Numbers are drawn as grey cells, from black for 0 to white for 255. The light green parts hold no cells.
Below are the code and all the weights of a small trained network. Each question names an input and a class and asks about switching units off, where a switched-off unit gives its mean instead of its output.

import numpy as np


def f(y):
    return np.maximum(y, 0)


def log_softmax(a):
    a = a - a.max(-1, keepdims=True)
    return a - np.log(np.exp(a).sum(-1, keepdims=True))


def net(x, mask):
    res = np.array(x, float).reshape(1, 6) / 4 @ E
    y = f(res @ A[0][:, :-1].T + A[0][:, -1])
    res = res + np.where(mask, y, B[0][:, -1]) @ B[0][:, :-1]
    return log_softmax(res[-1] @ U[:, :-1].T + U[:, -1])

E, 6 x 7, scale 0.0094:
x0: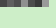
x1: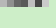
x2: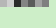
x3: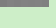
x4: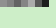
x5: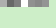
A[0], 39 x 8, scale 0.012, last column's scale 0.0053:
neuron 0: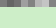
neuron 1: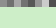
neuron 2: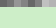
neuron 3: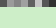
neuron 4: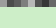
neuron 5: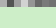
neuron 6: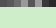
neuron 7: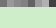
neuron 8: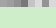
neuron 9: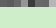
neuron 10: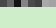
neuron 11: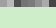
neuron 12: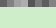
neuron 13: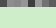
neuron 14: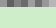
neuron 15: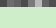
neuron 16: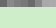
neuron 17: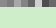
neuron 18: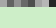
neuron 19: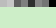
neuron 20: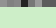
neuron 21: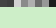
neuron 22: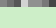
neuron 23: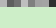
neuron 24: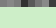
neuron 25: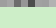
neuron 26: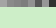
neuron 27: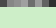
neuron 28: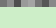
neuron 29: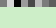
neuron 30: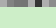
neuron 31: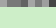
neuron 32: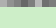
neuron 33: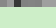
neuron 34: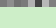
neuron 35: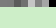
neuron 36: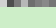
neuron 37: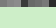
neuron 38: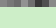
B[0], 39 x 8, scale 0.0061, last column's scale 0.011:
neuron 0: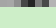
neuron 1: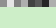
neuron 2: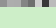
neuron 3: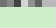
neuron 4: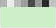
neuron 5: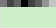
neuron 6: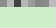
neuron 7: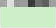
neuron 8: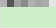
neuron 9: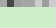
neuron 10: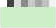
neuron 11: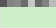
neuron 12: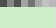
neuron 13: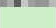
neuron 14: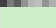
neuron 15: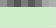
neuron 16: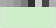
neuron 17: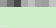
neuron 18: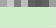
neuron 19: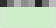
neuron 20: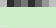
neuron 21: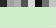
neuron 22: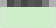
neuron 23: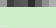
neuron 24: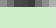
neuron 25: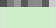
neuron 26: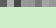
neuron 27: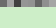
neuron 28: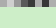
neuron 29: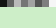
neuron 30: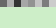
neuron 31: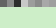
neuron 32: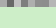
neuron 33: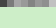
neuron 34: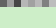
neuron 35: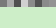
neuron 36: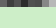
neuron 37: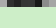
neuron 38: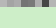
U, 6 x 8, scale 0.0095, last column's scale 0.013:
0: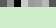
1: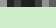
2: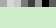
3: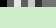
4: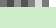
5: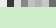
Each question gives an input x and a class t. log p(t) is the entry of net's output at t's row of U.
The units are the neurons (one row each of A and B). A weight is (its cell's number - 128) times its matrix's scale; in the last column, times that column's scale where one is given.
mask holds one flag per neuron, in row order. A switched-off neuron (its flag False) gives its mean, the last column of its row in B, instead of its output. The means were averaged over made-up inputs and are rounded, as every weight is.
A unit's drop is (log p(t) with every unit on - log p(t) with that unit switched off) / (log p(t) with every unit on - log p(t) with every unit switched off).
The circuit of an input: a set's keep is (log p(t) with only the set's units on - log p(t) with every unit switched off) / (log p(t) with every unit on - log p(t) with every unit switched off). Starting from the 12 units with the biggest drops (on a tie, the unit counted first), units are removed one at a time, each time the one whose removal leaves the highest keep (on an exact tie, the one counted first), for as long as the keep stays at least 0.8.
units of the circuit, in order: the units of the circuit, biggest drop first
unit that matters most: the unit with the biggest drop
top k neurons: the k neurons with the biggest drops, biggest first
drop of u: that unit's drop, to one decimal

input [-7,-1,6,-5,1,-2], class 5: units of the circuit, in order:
neuron 8
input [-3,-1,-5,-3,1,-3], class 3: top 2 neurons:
neuron 21; neuron 10
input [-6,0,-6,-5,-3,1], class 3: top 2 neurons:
neuron 21; neuron 10
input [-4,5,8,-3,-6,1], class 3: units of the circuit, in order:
neuron 29; neuron 19
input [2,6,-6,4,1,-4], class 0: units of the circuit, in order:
neuron 30; neuron 34
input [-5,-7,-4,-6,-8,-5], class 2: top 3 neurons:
neuron 1; neuron 2; neuron 7
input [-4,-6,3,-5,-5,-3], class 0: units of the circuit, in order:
neuron 3; neuron 17
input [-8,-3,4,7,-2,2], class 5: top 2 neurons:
neuron 8; neuron 32
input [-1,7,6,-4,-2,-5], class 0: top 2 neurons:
neuron 30; neuron 31
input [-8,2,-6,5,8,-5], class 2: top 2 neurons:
neuron 4; neuron 10
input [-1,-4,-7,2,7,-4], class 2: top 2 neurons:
neuron 4; neuron 29
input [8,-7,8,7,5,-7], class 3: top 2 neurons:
neuron 29; neuron 19
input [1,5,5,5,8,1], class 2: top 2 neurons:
neuron 4; neuron 28
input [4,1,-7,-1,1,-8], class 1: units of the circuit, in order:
neuron 37
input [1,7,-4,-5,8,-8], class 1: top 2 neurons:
neuron 37; neuron 20
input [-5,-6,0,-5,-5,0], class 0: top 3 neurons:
neuron 10; neuron 3; neuron 17
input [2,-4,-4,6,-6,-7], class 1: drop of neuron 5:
-0.1
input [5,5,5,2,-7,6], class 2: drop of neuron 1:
0.3
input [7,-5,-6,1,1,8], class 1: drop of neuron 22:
0.2
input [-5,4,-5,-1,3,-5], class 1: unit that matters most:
neuron 20
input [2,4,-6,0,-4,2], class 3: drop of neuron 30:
-0.1
